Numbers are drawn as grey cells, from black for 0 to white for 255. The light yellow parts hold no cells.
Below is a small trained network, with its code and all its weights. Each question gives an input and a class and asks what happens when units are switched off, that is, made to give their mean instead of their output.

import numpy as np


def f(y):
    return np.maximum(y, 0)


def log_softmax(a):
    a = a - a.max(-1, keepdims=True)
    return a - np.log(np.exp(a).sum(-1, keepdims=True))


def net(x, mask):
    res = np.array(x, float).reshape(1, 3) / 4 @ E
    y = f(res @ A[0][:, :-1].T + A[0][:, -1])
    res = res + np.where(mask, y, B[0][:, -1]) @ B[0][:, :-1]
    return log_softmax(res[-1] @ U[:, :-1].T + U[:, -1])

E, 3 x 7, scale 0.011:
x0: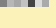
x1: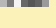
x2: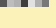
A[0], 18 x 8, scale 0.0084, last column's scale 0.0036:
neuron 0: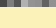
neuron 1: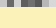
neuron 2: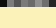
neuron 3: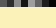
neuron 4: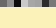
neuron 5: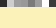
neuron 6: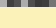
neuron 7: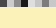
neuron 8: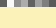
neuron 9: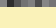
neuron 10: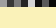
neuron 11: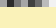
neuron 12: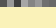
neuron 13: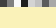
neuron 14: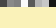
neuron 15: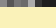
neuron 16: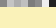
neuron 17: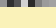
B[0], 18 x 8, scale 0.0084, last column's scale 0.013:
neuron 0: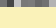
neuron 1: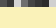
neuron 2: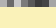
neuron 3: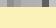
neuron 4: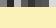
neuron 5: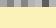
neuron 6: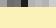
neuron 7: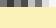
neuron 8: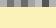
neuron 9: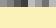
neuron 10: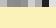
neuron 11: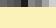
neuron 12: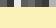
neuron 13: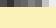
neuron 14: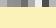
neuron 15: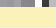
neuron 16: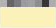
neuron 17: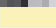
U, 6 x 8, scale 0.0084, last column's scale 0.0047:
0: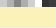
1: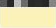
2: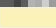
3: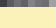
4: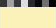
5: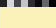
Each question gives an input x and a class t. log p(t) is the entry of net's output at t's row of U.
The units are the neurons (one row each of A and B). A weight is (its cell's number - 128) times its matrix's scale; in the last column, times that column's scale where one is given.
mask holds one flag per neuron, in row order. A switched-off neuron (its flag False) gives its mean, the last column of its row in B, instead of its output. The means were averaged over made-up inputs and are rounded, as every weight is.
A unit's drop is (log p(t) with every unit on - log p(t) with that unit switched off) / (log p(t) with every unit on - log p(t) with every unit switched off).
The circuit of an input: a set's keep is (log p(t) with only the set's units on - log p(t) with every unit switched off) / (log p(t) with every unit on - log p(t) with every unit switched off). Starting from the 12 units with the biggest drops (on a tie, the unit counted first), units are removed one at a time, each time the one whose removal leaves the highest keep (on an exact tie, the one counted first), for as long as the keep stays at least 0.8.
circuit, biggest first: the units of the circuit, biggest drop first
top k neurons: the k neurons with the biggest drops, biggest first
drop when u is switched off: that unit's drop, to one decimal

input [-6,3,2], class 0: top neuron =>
(neuron 10)
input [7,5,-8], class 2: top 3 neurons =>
(neuron 11; neuron 17; neuron 10)
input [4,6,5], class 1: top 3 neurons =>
(neuron 1; neuron 17; neuron 6)
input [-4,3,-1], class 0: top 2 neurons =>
(neuron 4; neuron 10)
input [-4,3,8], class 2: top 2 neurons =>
(neuron 13; neuron 7)
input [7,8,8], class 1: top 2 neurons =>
(neuron 1; neuron 13)
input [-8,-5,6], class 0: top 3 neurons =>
(neuron 10; neuron 3; neuron 15)
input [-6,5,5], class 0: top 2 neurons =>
(neuron 10; neuron 3)
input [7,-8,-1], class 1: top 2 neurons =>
(neuron 4; neuron 12)
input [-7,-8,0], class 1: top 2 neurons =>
(neuron 4; neuron 12)
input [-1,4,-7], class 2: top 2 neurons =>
(neuron 17; neuron 6)
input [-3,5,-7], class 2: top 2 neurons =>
(neuron 6; neuron 17)
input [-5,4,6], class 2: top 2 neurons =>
(neuron 13; neuron 7)
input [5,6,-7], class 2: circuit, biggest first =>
(neuron 17)
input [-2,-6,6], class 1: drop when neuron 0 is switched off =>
0.1
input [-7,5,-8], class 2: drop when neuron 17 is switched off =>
0.2
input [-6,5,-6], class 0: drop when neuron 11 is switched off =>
-0.1
